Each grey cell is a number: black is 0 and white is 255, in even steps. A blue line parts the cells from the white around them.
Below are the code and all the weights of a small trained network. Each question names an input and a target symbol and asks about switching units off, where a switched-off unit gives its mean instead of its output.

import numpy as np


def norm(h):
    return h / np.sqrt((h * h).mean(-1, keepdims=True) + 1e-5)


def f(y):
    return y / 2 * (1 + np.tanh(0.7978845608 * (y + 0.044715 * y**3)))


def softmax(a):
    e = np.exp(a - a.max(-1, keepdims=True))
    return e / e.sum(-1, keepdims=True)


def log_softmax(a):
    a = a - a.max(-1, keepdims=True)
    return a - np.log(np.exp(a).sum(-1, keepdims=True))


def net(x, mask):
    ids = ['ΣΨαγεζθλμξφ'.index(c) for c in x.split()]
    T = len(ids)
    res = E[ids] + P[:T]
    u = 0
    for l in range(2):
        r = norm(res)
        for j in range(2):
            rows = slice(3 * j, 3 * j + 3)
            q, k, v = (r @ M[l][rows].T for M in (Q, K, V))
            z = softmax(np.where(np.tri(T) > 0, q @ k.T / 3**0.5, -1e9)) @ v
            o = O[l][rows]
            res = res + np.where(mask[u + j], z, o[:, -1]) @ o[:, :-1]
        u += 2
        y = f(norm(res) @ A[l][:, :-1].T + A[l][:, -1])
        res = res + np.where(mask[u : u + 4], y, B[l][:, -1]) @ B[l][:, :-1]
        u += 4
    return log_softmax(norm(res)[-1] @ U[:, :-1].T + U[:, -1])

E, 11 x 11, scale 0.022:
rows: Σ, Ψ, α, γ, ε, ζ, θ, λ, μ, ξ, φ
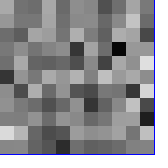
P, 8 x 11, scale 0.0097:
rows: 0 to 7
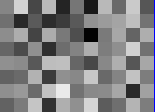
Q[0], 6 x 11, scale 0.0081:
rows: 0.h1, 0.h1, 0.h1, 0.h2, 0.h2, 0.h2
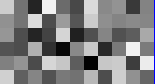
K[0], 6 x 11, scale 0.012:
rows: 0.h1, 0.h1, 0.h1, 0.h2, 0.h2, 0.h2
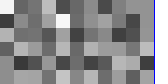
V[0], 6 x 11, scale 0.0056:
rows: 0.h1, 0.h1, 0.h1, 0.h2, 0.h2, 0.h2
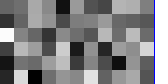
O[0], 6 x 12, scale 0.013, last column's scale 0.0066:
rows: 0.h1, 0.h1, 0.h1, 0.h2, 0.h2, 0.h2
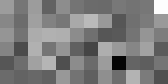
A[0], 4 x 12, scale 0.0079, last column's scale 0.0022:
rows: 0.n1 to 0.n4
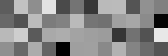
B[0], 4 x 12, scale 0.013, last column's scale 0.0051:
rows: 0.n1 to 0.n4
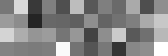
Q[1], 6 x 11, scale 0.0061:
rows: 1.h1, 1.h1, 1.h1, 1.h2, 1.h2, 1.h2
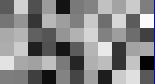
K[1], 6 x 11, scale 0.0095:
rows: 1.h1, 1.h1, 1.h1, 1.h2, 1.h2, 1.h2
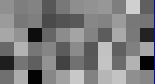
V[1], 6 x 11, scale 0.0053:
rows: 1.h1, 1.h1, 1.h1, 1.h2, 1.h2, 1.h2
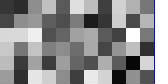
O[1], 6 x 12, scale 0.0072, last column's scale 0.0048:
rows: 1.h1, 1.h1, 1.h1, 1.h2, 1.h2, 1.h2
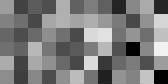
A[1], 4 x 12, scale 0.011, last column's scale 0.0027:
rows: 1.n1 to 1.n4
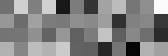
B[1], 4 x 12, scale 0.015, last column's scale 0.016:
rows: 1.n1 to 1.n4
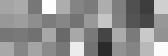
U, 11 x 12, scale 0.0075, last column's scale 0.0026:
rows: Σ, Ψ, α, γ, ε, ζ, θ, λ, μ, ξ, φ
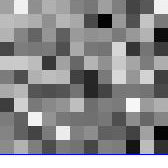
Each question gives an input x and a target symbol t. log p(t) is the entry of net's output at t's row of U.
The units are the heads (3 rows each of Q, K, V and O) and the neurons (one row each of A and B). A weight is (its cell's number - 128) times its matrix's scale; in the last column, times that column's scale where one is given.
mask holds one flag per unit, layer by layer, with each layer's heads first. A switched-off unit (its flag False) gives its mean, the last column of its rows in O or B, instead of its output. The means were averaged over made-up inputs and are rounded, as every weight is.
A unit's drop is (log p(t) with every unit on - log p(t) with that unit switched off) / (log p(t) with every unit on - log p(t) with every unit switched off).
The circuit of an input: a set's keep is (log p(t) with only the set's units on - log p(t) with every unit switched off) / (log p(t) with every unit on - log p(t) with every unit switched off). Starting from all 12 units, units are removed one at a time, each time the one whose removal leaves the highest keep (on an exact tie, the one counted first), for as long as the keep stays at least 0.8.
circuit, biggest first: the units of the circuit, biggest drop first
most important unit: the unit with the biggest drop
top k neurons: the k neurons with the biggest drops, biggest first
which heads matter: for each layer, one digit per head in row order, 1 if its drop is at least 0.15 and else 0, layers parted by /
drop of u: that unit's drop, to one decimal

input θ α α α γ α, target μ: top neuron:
[1.n4]
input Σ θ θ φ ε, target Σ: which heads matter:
00 / 01
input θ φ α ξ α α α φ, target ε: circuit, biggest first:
[0.h2 1.n4]
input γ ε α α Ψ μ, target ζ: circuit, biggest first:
[0.h2 1.n3 1.n4]
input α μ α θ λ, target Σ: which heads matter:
01 / 01
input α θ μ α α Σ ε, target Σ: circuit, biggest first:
[0.n4 1.h2 1.n1]
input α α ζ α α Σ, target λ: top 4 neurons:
[1.n1 1.n4 1.n3 0.n1]
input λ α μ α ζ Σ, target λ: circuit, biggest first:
[1.h2 1.n1 1.n4 0.h2]
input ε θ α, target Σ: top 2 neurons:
[0.n1 1.n4]
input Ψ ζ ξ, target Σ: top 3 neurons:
[1.n1 1.n4 0.n4]
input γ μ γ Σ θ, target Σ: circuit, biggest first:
[0.h1 0.n1 1.n1]
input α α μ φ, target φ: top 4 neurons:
[1.n4 1.n1 1.n3 1.n2]
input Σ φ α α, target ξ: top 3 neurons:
[1.n4 0.n4 1.n1]
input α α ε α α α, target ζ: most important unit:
0.h2
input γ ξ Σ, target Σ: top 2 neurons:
[1.n1 0.n4]
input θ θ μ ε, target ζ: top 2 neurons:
[1.n4 0.n4]
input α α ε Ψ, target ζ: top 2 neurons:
[1.n4 1.n3]
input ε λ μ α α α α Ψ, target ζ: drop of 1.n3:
0.3
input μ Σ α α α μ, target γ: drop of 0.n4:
0.4
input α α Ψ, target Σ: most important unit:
0.n4
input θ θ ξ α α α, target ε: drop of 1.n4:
0.3
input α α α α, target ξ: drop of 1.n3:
0.2
